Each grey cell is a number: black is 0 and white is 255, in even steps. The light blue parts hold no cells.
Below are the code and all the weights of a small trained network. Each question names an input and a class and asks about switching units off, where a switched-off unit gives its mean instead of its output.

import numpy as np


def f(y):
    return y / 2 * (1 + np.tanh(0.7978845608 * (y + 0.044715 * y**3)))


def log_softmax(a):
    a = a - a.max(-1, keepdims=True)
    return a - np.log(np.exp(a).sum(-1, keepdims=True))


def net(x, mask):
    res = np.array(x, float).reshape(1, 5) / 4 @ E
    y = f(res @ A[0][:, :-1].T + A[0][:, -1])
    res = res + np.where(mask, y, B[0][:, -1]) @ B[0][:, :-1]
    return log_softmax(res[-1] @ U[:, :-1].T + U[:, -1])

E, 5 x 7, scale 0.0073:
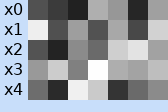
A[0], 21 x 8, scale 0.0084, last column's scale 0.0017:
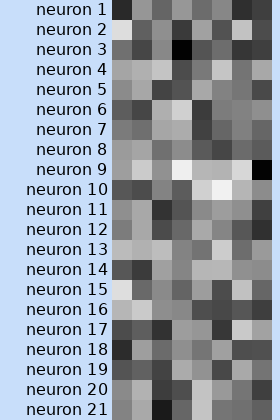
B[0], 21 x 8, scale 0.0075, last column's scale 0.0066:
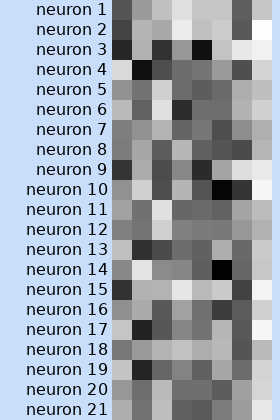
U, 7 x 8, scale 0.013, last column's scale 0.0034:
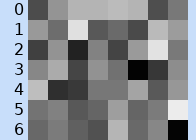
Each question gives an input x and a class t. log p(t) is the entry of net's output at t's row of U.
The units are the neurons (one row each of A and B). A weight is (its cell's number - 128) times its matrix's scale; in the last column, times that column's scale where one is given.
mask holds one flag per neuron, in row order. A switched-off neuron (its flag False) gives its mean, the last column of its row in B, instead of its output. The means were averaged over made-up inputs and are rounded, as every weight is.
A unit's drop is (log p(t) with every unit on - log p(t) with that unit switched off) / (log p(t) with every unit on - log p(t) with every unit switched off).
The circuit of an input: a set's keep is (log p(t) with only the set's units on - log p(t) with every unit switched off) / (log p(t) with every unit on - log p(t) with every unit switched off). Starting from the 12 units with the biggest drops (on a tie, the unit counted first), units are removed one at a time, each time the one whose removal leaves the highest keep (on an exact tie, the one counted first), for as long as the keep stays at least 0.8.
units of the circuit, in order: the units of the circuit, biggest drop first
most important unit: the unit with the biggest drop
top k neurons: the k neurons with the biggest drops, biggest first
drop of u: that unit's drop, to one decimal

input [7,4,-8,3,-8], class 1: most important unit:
neuron 21
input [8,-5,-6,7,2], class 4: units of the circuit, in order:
(neuron 17; neuron 19)
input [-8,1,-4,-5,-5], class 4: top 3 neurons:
(neuron 4; neuron 13; neuron 9)
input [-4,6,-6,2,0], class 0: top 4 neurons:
(neuron 15; neuron 2; neuron 10; neuron 14)
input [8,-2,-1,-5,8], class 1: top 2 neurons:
(neuron 6; neuron 7)
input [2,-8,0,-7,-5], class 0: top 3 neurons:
(neuron 1; neuron 18; neuron 9)
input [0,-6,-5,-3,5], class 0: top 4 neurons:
(neuron 1; neuron 10; neuron 18; neuron 14)
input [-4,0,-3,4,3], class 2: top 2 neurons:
(neuron 9; neuron 17)
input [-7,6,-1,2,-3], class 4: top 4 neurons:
(neuron 4; neuron 13; neuron 1; neuron 18)
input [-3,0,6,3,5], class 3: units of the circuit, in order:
(neuron 10; neuron 14)
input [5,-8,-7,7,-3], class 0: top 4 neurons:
(neuron 1; neuron 18; neuron 3; neuron 10)
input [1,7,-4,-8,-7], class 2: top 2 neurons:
(neuron 3; neuron 1)
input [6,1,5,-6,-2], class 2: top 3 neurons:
(neuron 3; neuron 4; neuron 13)
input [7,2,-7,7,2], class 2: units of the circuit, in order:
(neuron 9)
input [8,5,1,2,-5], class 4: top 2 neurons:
(neuron 17; neuron 19)
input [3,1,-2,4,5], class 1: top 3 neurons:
(neuron 6; neuron 3; neuron 7)
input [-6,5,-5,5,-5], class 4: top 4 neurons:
(neuron 4; neuron 13; neuron 3; neuron 10)
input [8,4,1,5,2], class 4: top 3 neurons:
(neuron 17; neuron 19; neuron 3)
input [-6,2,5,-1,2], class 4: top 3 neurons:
(neuron 4; neuron 13; neuron 16)
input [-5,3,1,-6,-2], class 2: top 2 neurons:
(neuron 3; neuron 17)
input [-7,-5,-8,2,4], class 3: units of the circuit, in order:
(neuron 16)
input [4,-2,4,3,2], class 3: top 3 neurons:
(neuron 14; neuron 3; neuron 10)
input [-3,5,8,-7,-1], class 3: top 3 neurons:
(neuron 10; neuron 14; neuron 9)
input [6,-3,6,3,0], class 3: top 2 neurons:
(neuron 10; neuron 14)
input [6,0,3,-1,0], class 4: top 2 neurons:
(neuron 17; neuron 19)
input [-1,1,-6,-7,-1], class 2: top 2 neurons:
(neuron 3; neuron 10)
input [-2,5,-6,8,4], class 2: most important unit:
neuron 9
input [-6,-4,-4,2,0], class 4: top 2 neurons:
(neuron 13; neuron 4)
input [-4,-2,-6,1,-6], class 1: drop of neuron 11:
0.2
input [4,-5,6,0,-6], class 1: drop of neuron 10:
-0.1
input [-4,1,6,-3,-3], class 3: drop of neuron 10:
0.6
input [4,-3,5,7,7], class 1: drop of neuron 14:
0.1
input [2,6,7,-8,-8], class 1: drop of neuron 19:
0.0
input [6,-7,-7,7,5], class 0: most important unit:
neuron 1
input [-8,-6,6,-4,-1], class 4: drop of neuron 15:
0.2
